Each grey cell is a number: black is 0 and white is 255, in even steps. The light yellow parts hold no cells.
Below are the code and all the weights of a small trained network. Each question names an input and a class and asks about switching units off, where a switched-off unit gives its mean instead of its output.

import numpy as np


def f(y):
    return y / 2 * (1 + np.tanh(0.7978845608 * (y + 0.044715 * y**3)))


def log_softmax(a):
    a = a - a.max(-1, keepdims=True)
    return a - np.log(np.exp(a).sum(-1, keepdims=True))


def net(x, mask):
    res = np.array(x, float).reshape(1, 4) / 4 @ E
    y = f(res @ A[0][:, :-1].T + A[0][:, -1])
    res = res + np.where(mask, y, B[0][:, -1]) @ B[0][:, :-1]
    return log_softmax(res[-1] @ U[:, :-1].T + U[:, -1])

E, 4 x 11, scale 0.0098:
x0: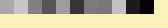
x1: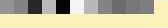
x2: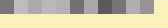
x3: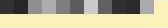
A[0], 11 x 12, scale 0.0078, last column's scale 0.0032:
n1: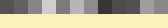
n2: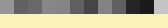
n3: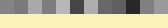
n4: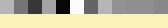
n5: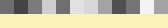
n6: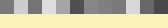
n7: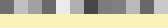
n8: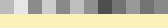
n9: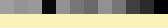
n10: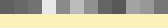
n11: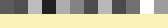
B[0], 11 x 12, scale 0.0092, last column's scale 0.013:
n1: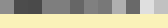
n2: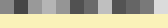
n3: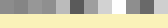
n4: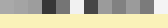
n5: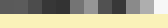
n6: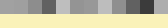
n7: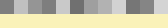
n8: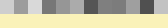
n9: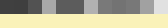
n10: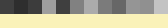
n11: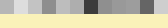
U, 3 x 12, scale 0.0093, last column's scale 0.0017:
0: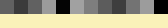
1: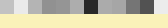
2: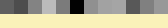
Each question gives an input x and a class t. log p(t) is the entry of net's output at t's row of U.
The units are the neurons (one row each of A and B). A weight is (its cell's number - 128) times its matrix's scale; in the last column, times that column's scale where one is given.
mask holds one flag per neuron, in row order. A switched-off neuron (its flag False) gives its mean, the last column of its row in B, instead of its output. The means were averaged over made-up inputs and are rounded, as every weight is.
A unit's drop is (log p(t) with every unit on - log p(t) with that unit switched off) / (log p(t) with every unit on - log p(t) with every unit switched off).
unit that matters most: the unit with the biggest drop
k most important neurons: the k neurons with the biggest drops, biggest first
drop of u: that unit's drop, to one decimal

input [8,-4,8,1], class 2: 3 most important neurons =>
n4; n9; n11
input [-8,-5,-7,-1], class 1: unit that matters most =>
n11
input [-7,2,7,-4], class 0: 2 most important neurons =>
n10; n5
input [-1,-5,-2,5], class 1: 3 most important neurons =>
n11; n9; n10
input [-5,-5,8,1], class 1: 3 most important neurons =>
n11; n9; n6
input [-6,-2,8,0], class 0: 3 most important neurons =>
n10; n5; n3
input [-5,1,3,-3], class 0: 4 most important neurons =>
n10; n5; n3; n11
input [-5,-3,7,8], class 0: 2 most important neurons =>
n5; n10
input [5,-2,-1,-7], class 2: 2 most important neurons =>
n9; n4
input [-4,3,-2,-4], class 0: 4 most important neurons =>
n11; n7; n3; n5
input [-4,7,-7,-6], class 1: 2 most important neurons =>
n4; n9
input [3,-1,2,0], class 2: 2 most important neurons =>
n4; n11
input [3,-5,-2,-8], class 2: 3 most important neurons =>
n9; n4; n11
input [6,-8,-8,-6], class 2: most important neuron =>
n9
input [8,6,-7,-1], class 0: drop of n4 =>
0.2
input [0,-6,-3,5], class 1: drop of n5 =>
0.2
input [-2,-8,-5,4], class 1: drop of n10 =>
0.0
